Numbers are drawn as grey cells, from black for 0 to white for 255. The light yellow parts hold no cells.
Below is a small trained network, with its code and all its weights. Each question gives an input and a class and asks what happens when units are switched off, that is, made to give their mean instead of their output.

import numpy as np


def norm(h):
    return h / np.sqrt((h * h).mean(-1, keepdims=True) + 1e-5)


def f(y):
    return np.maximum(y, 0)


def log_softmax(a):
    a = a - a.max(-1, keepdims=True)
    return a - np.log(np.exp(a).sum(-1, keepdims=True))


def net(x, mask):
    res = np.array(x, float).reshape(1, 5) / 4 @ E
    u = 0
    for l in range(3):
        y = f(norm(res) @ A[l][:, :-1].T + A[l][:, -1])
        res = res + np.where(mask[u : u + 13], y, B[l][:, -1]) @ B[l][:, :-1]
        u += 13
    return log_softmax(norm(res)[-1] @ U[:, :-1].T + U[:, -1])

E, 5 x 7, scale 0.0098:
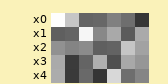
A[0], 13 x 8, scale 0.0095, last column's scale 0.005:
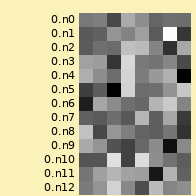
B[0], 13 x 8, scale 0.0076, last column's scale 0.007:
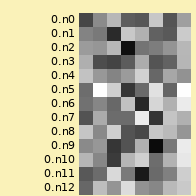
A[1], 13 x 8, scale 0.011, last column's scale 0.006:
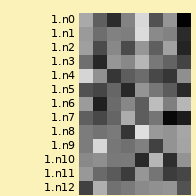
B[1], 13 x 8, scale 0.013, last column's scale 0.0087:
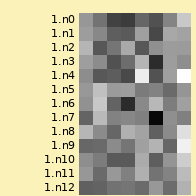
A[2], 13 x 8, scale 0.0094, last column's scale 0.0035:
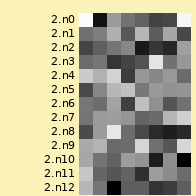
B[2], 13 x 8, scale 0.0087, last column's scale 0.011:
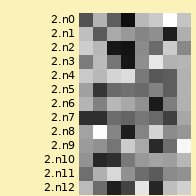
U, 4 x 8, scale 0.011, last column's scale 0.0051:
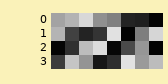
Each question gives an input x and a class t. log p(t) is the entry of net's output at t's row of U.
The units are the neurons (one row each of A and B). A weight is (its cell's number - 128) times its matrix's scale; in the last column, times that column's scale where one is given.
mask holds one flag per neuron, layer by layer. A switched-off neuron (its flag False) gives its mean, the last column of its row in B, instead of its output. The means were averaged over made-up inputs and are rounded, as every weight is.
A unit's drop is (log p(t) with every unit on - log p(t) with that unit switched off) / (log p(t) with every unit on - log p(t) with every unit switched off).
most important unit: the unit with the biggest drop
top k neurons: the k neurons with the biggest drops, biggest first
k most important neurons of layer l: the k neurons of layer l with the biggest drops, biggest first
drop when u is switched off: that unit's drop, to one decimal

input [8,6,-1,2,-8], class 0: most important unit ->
0.n12
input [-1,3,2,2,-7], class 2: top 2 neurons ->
(0.n12; 2.n0)
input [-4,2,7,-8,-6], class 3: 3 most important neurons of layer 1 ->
(1.n8; 1.n12; 1.n11)
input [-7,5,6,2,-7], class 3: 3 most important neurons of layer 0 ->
(0.n6; 0.n9; 0.n7)
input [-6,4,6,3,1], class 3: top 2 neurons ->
(0.n6; 1.n6)
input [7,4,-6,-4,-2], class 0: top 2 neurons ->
(0.n11; 1.n0)
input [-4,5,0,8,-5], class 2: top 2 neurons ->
(0.n12; 2.n0)
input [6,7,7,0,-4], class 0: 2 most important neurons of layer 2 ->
(2.n4; 2.n0)
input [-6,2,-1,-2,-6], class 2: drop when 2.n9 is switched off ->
-0.1
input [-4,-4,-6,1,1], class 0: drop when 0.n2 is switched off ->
0.2
